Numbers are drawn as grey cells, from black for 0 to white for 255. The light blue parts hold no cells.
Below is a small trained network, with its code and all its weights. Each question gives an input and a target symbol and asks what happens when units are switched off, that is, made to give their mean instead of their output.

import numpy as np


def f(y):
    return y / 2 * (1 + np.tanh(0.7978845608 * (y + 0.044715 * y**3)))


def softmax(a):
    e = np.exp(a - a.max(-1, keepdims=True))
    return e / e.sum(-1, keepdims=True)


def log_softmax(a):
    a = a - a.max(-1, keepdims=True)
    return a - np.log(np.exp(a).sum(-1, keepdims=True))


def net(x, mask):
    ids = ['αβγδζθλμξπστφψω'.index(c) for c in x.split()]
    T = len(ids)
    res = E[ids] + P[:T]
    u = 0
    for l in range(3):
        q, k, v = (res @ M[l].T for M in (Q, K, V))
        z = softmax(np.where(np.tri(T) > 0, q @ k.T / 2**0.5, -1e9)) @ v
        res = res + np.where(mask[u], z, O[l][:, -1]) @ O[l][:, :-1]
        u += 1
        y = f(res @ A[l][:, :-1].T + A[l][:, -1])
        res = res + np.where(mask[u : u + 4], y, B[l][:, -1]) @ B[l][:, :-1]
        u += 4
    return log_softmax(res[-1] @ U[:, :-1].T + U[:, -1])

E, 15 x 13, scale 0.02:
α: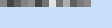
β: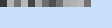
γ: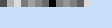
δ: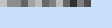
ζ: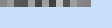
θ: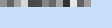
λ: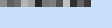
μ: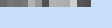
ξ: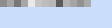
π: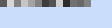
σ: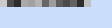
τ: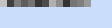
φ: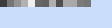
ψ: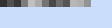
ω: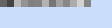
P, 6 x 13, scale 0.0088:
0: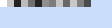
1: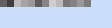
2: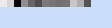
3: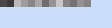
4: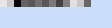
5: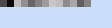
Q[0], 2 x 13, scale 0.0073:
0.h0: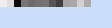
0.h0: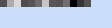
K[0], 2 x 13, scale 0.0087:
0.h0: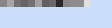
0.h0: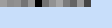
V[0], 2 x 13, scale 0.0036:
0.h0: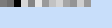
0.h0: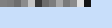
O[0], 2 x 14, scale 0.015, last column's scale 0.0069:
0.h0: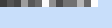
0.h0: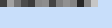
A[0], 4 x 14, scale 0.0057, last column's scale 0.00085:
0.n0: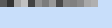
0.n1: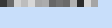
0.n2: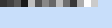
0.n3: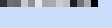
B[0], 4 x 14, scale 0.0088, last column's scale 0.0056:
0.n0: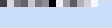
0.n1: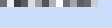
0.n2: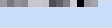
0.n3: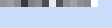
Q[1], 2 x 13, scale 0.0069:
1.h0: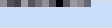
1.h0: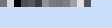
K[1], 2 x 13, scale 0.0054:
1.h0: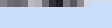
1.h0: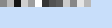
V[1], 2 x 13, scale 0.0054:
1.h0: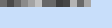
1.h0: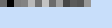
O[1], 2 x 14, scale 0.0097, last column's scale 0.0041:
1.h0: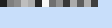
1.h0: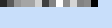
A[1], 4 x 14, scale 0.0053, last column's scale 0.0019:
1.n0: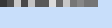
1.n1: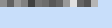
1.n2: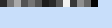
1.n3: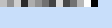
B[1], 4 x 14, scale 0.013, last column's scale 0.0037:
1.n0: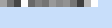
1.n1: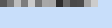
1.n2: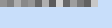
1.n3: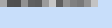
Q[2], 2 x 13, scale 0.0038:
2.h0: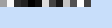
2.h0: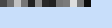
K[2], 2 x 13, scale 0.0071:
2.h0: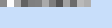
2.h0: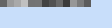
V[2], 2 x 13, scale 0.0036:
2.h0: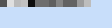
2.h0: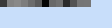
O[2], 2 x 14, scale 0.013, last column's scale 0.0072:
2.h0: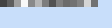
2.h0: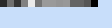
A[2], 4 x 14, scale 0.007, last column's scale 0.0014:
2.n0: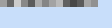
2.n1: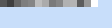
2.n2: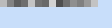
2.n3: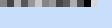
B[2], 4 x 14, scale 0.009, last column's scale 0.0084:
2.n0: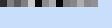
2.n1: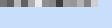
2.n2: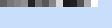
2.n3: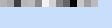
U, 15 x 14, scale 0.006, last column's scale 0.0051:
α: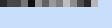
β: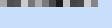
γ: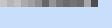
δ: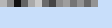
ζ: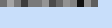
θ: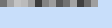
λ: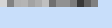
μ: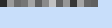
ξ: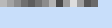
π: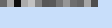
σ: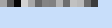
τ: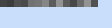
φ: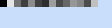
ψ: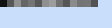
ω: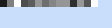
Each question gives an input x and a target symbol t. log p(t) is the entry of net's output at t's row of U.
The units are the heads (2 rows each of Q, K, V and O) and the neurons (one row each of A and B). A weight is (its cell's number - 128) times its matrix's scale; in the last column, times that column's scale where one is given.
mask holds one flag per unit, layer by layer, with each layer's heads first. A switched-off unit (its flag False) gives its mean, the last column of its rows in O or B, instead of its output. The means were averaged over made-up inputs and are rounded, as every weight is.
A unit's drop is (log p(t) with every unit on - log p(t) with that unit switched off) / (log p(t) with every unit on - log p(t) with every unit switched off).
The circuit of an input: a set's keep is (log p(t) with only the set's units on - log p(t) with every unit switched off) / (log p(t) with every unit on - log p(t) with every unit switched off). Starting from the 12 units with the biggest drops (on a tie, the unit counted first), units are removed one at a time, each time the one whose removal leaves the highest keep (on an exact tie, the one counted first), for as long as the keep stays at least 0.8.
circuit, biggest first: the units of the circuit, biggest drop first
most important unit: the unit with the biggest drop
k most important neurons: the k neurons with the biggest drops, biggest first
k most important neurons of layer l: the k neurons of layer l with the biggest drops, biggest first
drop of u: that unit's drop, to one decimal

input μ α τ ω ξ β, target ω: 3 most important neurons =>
0.n0, 1.n0, 1.n3
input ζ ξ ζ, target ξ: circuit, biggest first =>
2.h0, 0.h0
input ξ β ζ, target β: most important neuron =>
0.n0
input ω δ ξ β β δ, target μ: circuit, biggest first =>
2.n0, 2.n3, 0.n0
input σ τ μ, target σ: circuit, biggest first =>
0.h0, 1.h0
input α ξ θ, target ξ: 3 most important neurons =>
0.n3, 0.n1, 2.n2
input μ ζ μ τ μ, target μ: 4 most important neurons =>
2.n3, 0.n0, 1.n1, 1.n0
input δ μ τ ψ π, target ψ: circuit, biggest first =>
1.h0, 0.n2, 0.n0
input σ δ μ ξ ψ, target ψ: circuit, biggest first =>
1.h0, 0.n2, 2.n1
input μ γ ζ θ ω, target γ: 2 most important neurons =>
2.n2, 0.n0
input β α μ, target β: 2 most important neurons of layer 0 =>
0.n1, 0.n0
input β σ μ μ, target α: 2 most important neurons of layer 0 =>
0.n3, 0.n2
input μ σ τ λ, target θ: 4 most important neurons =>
1.n2, 2.n0, 1.n0, 0.n1
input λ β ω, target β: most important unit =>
2.h0
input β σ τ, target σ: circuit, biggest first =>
0.h0, 1.h0, 0.n0
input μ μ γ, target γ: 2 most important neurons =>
2.n2, 1.n3
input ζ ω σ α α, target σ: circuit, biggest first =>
0.h0, 1.h0
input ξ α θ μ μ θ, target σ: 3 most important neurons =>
0.n0, 0.n1, 1.n3
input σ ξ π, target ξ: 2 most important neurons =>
0.n3, 0.n1
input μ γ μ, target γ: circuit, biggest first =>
0.h0
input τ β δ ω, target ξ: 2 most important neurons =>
1.n3, 0.n0
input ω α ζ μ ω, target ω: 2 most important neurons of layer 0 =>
0.n1, 0.n3
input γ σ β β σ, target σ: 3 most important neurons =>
0.n3, 1.n1, 0.n1
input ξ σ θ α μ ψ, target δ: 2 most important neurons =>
0.n2, 2.n1
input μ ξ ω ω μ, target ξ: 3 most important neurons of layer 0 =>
0.n3, 0.n2, 0.n1
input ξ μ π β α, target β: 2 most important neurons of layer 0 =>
0.n0, 0.n3
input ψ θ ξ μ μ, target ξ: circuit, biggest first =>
2.h0
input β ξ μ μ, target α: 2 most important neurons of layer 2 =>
2.n3, 2.n2
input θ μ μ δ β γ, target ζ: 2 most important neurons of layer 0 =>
0.n2, 0.n1
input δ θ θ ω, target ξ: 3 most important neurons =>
1.n3, 0.n0, 0.n2
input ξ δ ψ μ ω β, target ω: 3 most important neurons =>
0.n0, 1.n0, 1.n2
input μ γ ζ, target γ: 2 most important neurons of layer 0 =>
0.n0, 0.n2
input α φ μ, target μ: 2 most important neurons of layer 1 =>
1.n1, 1.n0
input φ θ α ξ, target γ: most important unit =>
0.n3
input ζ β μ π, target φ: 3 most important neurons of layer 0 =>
0.n1, 0.n3, 0.n0
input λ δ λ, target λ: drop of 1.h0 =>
0.2
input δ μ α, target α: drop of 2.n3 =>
0.2
